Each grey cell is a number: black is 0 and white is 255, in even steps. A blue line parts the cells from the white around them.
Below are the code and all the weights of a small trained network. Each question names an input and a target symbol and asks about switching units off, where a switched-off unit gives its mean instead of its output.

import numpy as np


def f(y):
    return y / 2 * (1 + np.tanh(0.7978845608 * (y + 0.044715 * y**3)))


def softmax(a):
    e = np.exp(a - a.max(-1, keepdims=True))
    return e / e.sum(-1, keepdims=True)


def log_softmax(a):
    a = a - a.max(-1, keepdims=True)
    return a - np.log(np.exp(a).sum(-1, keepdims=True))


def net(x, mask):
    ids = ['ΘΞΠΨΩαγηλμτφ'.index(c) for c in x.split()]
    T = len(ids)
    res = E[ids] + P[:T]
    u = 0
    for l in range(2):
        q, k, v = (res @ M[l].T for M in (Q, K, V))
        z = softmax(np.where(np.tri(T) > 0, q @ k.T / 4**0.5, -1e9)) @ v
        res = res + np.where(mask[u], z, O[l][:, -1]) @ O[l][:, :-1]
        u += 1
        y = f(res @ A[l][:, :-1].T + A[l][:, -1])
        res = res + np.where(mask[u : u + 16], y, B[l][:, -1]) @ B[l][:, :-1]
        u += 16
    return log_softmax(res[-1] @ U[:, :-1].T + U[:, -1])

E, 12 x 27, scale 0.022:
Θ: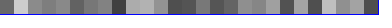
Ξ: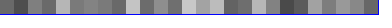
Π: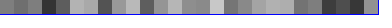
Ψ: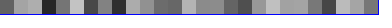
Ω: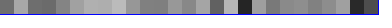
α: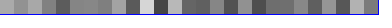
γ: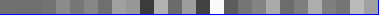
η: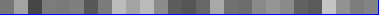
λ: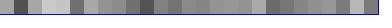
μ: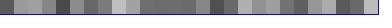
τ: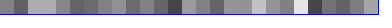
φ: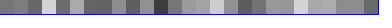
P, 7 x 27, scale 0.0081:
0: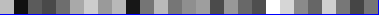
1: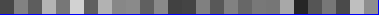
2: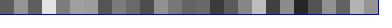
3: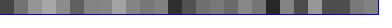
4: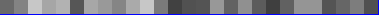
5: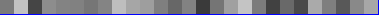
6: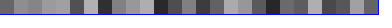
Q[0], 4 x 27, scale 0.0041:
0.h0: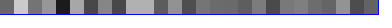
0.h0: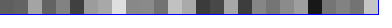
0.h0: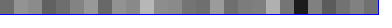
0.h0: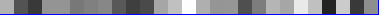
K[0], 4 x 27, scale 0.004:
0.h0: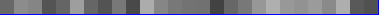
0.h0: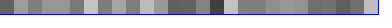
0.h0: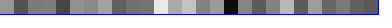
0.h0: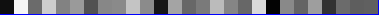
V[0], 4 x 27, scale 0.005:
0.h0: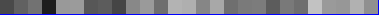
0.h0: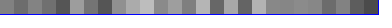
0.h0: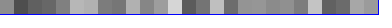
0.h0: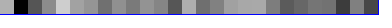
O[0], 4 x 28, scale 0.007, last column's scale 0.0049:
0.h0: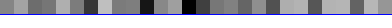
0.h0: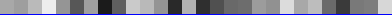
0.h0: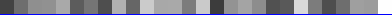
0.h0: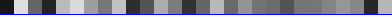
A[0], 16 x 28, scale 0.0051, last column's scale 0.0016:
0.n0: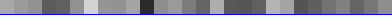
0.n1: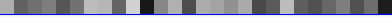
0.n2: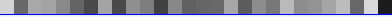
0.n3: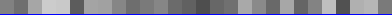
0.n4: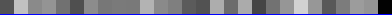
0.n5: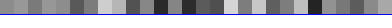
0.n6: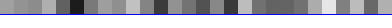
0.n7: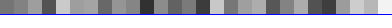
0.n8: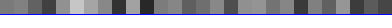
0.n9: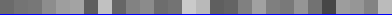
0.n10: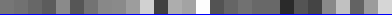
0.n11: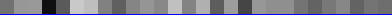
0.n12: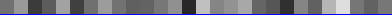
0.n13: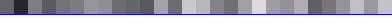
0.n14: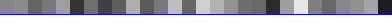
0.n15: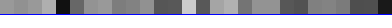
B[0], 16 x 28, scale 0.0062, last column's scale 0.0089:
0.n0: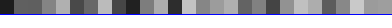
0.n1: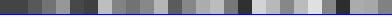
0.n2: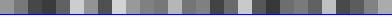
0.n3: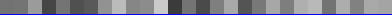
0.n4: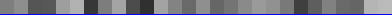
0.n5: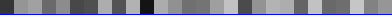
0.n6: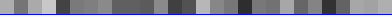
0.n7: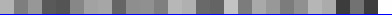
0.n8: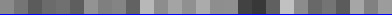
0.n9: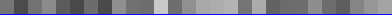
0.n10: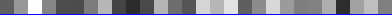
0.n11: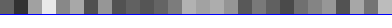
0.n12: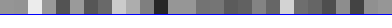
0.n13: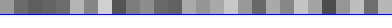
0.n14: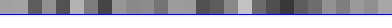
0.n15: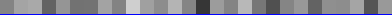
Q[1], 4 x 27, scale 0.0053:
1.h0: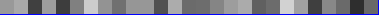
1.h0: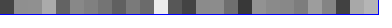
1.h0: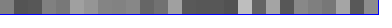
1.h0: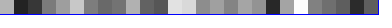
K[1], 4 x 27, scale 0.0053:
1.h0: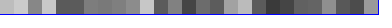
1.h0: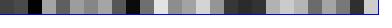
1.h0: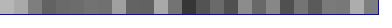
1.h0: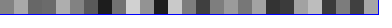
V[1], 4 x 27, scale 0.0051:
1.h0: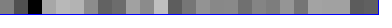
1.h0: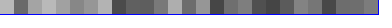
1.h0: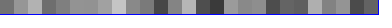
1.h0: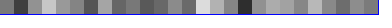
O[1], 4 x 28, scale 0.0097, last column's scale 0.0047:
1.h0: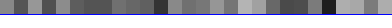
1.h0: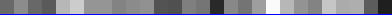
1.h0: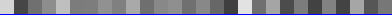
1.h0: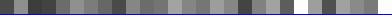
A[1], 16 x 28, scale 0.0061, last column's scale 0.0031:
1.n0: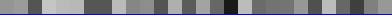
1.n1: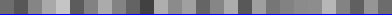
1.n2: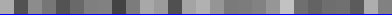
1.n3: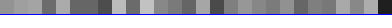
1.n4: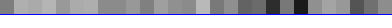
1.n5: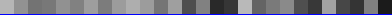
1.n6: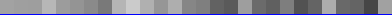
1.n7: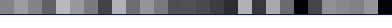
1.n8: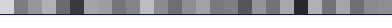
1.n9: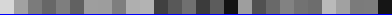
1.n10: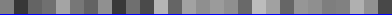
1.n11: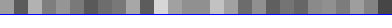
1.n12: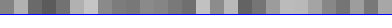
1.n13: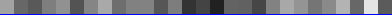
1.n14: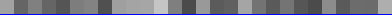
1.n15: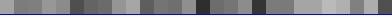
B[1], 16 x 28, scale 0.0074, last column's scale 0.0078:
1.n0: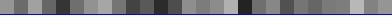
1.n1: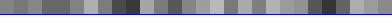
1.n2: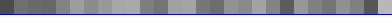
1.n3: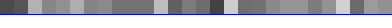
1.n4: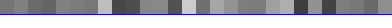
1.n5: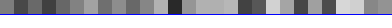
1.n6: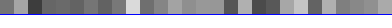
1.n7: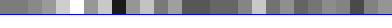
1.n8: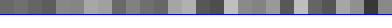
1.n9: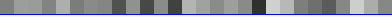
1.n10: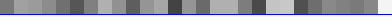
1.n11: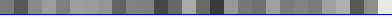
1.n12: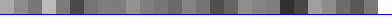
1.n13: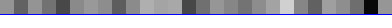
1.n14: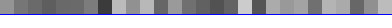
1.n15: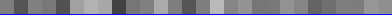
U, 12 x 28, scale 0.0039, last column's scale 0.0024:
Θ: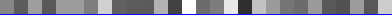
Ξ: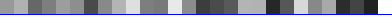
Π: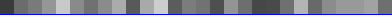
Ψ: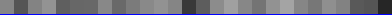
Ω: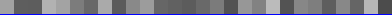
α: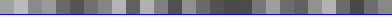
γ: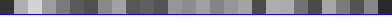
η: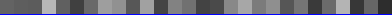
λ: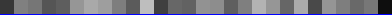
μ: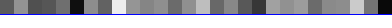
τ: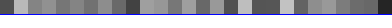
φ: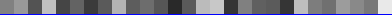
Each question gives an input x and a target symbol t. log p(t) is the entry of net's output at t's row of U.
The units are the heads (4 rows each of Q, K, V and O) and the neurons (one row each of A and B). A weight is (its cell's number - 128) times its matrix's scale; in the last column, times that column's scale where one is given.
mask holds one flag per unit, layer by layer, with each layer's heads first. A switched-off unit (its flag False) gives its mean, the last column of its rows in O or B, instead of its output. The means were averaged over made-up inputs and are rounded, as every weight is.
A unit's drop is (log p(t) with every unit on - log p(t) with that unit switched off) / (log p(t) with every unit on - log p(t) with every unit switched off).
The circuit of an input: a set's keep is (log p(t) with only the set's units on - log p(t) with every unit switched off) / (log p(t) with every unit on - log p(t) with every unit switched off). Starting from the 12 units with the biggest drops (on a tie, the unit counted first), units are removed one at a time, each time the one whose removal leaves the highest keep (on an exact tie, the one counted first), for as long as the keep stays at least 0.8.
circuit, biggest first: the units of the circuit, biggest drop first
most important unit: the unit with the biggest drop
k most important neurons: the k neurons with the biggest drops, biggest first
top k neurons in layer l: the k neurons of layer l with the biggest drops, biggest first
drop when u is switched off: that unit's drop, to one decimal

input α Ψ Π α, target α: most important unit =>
0.h0
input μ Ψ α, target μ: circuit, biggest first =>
1.h0; 1.n5; 1.n6
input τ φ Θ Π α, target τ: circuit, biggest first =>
0.h0; 1.h0; 1.n4; 1.n6
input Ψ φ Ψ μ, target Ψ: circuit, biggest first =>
0.h0; 1.n13; 0.n3; 1.n15
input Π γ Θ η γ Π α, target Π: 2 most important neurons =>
1.n3; 0.n4
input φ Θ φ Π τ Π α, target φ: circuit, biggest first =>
1.h0; 0.n6
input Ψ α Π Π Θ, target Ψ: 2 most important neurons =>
1.n13; 0.n3
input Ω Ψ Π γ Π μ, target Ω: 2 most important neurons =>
1.n7; 0.n15
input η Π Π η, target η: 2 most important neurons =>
1.n8; 1.n14
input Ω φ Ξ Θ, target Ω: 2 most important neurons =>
0.n0; 1.n7
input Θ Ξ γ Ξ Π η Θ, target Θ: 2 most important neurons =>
0.n6; 1.n8
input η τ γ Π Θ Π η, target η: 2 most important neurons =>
1.n8; 0.n6
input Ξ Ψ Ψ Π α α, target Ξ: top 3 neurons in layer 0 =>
0.n5; 0.n12; 0.n7
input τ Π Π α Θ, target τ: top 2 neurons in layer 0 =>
0.n15; 0.n7
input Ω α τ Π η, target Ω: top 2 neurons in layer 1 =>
1.n7; 1.n9
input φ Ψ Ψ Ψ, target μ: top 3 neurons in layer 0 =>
0.n2; 0.n6; 0.n5
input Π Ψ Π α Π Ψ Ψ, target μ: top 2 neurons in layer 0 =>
0.n2; 0.n14
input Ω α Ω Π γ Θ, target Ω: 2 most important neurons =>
1.n7; 0.n15
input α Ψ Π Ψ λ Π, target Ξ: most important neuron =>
0.n1
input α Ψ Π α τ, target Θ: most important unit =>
0.n5
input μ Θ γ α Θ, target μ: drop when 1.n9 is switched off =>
0.1
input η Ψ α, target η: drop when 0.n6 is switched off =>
0.1
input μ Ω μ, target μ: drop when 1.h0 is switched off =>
0.9
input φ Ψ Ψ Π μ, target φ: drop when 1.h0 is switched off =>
1.0
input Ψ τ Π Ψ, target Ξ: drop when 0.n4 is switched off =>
0.0
